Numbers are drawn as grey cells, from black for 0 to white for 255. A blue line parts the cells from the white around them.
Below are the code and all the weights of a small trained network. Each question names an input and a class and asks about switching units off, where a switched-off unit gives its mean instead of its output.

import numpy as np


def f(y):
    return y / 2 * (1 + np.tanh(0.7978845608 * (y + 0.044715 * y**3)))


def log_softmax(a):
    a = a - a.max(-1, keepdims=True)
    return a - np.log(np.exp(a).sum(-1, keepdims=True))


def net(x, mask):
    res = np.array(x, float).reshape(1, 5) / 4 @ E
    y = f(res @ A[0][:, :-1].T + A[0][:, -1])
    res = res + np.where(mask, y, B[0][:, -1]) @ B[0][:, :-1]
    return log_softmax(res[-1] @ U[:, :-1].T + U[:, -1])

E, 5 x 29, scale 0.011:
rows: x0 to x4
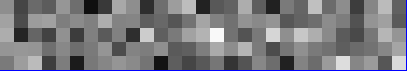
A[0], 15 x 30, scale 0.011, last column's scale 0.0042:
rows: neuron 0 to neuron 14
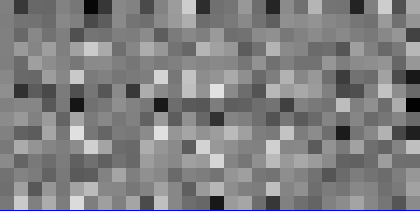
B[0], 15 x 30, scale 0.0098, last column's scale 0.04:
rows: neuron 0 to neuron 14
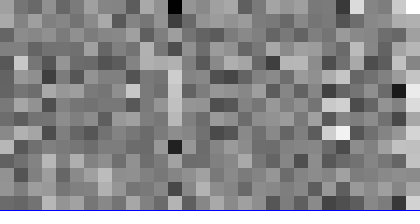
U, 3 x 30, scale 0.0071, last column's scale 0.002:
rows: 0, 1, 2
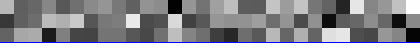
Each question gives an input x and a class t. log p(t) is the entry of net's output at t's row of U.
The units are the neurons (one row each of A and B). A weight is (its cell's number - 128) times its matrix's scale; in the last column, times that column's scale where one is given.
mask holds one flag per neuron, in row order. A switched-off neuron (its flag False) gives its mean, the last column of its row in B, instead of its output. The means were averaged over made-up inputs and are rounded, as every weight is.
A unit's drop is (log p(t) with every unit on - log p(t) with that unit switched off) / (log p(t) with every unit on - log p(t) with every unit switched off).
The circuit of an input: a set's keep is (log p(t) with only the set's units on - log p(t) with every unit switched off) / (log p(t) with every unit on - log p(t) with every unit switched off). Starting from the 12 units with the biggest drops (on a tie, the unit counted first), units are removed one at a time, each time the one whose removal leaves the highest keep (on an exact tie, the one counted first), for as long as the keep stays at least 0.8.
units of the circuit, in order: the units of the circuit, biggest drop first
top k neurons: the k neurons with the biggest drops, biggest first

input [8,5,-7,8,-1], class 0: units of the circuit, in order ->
[neuron 0]
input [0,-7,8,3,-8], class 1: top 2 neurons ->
[neuron 6; neuron 11]
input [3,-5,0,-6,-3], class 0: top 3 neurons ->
[neuron 7; neuron 0; neuron 1]
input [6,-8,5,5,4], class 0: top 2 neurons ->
[neuron 0; neuron 14]
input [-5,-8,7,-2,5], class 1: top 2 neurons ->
[neuron 0; neuron 6]
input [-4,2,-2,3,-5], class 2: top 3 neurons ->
[neuron 0; neuron 9; neuron 5]
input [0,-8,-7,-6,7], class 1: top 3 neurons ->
[neuron 14; neuron 9; neuron 5]
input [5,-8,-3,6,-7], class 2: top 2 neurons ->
[neuron 9; neuron 5]
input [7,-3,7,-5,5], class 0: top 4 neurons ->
[neuron 0; neuron 14; neuron 1; neuron 8]
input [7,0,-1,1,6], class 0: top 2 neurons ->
[neuron 0; neuron 9]
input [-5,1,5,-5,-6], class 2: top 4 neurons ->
[neuron 9; neuron 0; neuron 5; neuron 14]
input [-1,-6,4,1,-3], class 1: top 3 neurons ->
[neuron 6; neuron 0; neuron 7]
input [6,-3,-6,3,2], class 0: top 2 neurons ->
[neuron 0; neuron 6]
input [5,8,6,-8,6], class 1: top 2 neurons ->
[neuron 6; neuron 9]
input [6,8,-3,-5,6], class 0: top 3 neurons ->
[neuron 0; neuron 9; neuron 5]
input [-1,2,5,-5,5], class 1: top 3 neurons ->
[neuron 9; neuron 5; neuron 6]
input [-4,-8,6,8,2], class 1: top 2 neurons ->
[neuron 0; neuron 6]
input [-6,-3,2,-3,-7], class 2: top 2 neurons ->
[neuron 9; neuron 0]
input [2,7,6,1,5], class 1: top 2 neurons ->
[neuron 6; neuron 9]
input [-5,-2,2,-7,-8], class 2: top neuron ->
[neuron 9]
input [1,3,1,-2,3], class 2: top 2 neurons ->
[neuron 0; neuron 6]
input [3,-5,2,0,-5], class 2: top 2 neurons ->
[neuron 9; neuron 5]
